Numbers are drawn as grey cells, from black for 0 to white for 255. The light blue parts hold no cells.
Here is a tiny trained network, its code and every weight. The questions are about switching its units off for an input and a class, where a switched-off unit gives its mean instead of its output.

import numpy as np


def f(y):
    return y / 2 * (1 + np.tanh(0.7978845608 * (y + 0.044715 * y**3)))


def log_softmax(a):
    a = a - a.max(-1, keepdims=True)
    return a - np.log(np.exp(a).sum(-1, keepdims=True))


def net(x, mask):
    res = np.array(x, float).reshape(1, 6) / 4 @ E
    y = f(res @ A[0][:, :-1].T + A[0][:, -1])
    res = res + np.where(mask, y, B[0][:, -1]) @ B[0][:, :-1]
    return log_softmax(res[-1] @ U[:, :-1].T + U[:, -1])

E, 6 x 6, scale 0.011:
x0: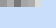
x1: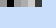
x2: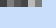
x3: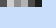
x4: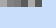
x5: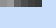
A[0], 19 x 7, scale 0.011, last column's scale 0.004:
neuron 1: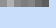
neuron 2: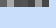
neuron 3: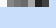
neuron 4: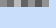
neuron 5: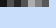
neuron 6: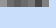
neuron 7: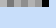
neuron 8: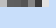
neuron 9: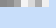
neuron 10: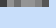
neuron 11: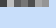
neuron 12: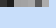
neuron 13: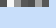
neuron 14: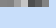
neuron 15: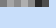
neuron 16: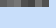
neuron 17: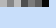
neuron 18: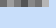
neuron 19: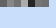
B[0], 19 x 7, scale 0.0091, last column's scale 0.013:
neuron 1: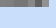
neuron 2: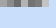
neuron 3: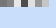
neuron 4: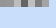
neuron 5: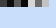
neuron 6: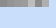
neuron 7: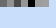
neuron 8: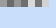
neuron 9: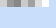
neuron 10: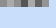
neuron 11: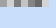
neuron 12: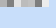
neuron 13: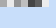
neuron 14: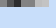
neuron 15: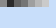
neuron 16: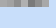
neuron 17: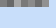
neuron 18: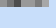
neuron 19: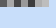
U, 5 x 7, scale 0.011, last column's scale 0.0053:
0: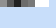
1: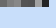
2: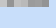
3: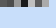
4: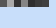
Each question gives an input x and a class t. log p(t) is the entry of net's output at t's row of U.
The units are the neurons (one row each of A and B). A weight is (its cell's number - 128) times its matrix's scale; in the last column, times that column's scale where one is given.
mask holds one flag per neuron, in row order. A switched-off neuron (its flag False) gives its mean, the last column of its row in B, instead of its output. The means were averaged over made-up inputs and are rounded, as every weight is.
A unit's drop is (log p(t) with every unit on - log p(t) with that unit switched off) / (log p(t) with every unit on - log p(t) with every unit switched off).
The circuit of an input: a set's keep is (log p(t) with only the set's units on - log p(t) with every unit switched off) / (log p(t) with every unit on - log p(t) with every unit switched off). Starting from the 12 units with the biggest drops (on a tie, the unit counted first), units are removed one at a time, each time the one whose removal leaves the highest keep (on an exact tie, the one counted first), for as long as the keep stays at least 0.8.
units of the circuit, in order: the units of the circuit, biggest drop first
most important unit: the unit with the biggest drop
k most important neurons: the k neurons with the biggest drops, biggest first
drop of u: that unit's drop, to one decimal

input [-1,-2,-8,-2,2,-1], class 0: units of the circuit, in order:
(neuron 12; neuron 13)
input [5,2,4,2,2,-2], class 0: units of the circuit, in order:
(neuron 13; neuron 11)
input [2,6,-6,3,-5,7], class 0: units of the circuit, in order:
(neuron 14; neuron 13)
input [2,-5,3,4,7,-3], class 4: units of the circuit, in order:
(neuron 12; neuron 9; neuron 3)
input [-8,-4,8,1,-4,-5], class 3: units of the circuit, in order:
(neuron 5)
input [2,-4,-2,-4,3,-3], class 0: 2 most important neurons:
(neuron 12; neuron 3)
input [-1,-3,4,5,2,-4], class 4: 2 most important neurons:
(neuron 12; neuron 9)
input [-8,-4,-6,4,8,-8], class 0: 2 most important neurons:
(neuron 12; neuron 14)
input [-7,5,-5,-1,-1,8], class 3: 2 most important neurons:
(neuron 9; neuron 13)
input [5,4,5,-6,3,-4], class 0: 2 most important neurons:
(neuron 5; neuron 7)
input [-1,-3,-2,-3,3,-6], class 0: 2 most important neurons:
(neuron 12; neuron 13)
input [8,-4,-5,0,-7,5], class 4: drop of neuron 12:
0.3
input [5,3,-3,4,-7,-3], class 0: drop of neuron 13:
0.3
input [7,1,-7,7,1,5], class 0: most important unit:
neuron 14
